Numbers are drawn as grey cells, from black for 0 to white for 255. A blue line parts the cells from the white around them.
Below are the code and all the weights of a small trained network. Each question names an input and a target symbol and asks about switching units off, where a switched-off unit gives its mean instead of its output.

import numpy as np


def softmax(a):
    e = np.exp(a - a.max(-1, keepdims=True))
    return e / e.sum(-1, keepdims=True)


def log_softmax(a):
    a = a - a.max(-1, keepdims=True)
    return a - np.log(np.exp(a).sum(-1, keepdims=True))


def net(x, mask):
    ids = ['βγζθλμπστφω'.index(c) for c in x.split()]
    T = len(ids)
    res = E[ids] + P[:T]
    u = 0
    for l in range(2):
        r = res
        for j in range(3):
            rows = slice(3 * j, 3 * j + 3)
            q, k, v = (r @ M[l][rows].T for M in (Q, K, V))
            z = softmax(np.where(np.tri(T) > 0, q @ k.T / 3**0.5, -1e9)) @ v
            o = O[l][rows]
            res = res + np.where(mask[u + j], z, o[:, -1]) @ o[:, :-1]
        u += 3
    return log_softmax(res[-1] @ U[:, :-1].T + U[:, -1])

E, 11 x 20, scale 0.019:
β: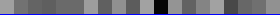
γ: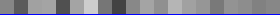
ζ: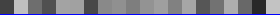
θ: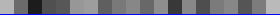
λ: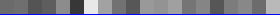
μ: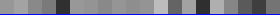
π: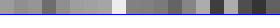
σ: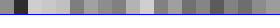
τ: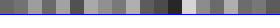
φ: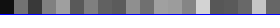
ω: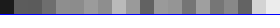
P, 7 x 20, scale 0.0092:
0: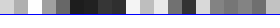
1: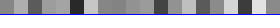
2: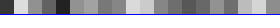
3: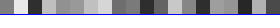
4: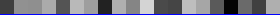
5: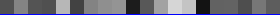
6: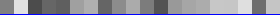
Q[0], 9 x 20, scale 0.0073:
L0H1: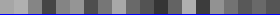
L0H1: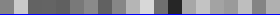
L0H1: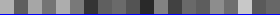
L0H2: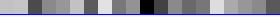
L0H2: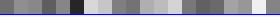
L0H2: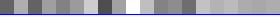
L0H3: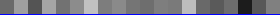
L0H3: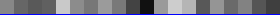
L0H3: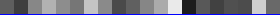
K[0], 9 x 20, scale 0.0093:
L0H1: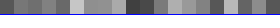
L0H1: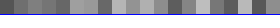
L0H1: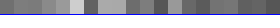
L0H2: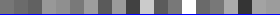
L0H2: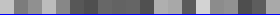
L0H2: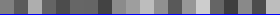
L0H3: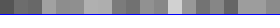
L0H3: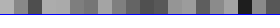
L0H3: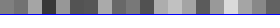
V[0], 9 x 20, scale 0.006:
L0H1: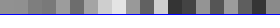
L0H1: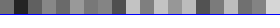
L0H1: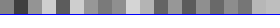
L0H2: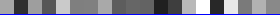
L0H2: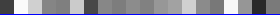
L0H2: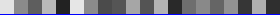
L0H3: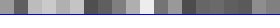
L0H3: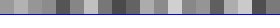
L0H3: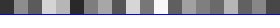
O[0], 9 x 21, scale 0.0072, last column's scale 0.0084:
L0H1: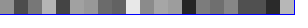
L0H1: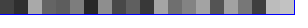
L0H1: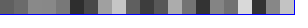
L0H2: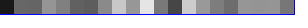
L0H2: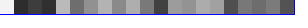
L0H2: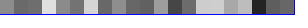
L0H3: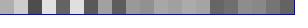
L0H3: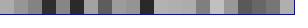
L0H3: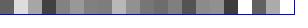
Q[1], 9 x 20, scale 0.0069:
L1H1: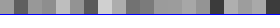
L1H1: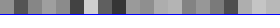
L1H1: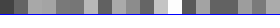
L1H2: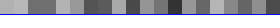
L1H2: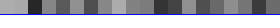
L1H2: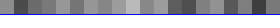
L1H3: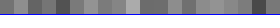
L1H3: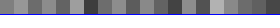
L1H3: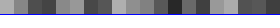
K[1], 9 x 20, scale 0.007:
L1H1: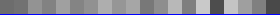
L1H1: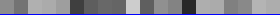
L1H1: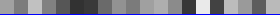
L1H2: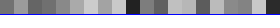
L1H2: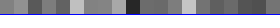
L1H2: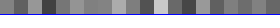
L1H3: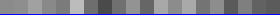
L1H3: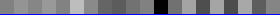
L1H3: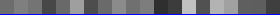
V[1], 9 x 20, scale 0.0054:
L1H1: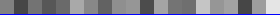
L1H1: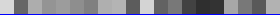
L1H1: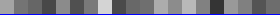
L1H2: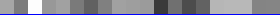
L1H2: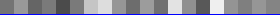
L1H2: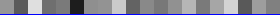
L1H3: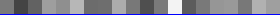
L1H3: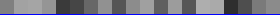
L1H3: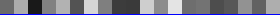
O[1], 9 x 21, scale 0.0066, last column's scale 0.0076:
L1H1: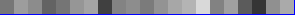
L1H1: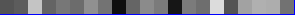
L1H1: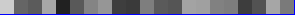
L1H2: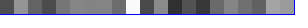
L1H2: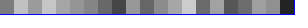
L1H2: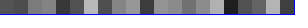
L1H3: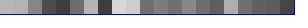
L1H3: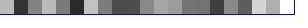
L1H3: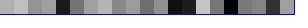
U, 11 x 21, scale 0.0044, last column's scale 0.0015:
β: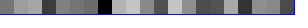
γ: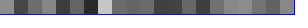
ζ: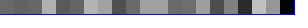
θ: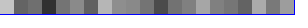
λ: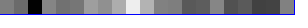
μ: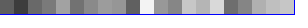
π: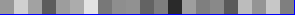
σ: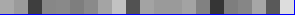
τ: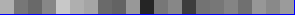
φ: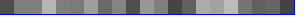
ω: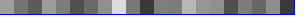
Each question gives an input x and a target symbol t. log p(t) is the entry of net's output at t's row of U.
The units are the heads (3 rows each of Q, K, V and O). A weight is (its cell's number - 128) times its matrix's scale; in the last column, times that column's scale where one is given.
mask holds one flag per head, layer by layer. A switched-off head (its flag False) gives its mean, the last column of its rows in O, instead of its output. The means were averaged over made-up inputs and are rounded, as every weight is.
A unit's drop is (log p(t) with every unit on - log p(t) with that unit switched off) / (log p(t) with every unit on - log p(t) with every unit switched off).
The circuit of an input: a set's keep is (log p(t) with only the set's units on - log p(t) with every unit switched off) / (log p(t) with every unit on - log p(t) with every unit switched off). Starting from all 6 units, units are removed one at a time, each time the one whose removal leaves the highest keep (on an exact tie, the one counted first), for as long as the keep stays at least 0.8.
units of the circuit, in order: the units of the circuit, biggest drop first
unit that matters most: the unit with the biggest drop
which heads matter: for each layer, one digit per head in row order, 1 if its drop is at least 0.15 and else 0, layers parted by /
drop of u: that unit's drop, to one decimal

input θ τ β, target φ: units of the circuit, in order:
L0H2
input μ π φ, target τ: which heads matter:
010 / 000
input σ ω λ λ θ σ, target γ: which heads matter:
100 / 100
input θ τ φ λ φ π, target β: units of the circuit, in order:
L0H3; L0H2
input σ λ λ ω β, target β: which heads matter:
011 / 000
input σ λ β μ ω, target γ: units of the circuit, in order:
L0H1; L1H1
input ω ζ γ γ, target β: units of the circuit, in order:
L1H3; L1H1
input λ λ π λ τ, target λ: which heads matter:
110 / 000
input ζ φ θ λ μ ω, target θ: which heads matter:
010 / 000
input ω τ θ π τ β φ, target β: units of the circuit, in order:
L1H3; L1H1
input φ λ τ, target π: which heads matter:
101 / 000
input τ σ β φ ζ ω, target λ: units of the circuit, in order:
L1H2; L0H2; L1H3
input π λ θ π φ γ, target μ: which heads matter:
010 / 001
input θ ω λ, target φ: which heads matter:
010 / 000
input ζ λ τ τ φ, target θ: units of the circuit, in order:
L0H2
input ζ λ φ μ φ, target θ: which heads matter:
010 / 000
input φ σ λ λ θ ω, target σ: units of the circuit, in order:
L1H1; L1H2
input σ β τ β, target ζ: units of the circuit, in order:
L0H3; L0H2
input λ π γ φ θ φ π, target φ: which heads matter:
011 / 000
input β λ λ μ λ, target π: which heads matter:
100 / 001
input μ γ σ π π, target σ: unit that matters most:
L0H3
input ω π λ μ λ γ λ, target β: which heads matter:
000 / 001
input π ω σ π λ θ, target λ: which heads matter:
100 / 000
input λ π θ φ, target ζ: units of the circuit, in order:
L1H3; L0H2
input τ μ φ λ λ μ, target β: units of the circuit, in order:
L0H3; L0H2
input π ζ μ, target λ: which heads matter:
110 / 000
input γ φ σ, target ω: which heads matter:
101 / 000
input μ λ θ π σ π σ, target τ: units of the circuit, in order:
L0H2
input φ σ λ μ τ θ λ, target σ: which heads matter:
000 / 110
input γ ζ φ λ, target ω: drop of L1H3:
0.0
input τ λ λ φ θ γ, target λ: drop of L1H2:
0.3
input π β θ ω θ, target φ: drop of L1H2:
0.1
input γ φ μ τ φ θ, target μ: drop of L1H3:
0.2
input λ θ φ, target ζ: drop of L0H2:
0.2
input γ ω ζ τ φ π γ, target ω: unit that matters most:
L0H1
